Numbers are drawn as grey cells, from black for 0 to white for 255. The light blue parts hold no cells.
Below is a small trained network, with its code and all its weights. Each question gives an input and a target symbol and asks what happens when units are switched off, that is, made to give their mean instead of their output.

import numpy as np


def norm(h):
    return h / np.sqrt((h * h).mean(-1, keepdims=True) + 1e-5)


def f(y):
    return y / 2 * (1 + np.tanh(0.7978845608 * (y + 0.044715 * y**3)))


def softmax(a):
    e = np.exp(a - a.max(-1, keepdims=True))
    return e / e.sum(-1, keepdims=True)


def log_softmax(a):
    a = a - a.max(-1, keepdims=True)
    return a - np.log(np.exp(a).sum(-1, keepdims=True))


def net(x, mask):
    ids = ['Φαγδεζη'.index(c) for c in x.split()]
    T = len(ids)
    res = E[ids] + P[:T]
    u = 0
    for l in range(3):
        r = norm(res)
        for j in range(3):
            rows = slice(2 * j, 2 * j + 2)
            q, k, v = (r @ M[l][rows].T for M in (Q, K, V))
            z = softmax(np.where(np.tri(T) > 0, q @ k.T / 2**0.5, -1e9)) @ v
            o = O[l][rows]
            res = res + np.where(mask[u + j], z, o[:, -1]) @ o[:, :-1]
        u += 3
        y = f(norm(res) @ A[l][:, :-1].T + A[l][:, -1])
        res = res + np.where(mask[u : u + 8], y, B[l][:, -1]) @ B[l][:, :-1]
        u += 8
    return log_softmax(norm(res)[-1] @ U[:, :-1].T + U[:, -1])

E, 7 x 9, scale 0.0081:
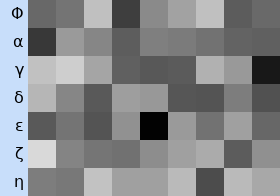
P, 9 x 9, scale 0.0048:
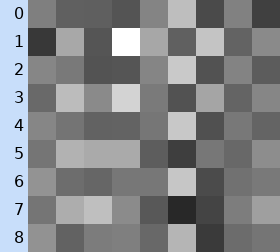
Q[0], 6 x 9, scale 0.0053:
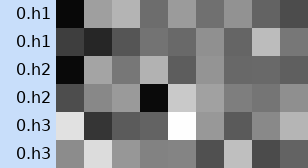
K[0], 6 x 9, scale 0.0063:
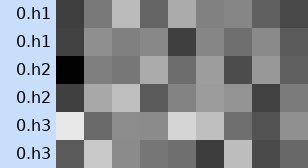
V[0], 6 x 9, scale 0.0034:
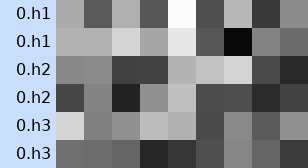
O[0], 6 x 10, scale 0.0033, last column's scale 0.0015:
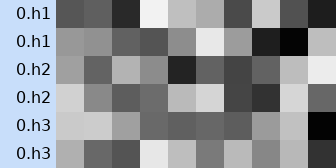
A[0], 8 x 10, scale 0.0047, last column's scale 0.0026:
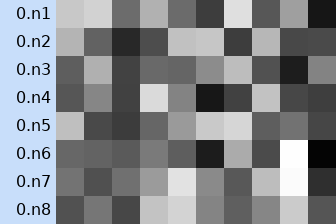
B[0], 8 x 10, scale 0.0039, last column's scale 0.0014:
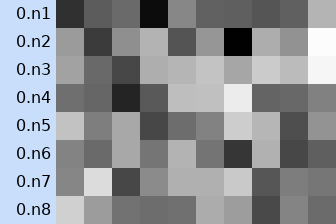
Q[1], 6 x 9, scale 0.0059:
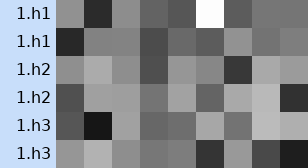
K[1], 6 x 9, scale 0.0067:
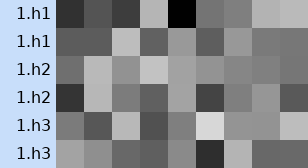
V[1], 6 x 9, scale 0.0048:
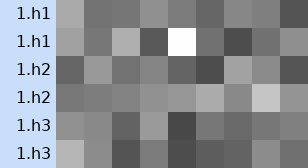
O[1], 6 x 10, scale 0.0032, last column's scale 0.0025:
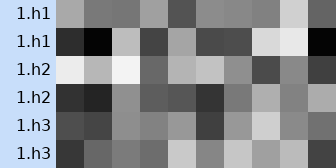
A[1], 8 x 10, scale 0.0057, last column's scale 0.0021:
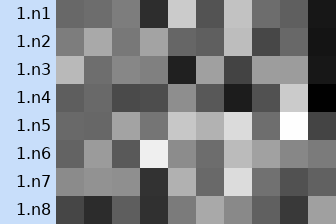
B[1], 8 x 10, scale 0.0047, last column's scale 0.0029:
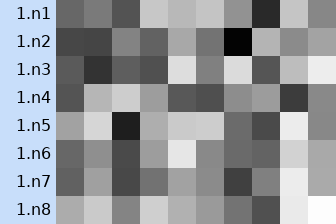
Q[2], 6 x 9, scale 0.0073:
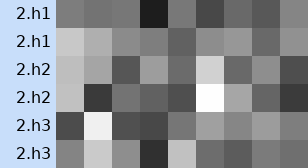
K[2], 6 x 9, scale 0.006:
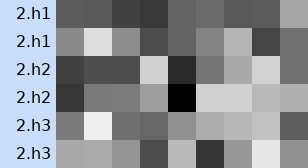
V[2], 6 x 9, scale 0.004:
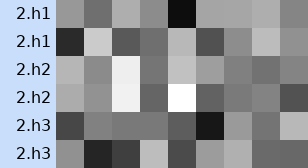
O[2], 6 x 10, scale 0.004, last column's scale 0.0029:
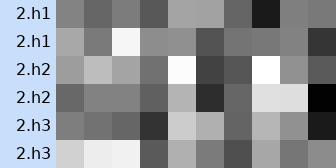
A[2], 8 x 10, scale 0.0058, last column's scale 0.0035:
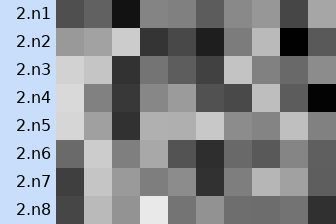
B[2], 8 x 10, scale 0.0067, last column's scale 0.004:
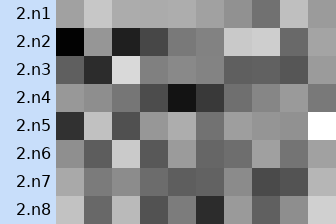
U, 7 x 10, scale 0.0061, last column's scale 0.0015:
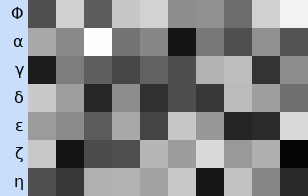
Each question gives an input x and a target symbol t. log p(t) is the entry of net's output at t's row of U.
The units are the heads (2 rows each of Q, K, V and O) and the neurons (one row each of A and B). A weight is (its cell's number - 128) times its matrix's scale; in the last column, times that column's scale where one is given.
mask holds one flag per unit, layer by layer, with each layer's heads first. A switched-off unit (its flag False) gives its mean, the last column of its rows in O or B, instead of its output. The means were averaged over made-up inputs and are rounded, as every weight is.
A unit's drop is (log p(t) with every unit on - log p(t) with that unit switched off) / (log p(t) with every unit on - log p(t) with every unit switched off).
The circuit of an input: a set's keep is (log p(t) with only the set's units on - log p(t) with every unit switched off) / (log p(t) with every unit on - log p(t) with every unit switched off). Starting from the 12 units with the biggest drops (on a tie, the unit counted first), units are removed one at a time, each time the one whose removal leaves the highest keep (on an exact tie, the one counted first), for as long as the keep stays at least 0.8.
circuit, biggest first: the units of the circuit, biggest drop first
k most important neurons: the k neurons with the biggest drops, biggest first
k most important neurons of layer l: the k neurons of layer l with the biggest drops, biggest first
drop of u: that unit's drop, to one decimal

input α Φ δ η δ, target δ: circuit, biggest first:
[2.n4 2.h2]
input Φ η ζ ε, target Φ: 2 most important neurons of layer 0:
[0.n4 0.n3]
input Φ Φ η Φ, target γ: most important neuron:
[2.n2]
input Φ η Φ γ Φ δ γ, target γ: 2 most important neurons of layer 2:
[2.n2 2.n3]
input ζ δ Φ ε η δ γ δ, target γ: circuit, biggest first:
[2.n2 1.n8]
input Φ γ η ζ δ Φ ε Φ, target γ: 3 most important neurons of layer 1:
[1.n8 1.n6 1.n3]
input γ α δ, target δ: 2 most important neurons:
[0.n2 2.n4]
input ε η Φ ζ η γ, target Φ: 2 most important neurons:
[1.n7 0.n1]
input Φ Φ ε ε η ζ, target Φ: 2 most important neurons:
[0.n1 1.n1]
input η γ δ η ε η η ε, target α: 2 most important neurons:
[1.n6 0.n4]
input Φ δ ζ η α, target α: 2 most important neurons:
[1.n8 1.n4]
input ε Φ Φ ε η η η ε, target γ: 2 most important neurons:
[2.n2 1.n7]
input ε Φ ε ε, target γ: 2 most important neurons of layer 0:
[0.n6 0.n1]
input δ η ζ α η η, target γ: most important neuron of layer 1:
[1.n8]
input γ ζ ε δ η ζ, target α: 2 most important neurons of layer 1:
[1.n1 1.n7]
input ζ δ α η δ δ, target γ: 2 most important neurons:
[1.n4 2.n2]
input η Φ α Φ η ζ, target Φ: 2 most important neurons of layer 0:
[0.n1 0.n5]
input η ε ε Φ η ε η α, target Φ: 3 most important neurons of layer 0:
[0.n4 0.n2 0.n3]
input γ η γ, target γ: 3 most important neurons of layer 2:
[2.n2 2.n3 2.n4]
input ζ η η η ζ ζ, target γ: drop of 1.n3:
0.1
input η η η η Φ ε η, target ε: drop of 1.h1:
0.2
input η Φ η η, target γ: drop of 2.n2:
0.4
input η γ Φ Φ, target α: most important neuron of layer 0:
[0.n2]
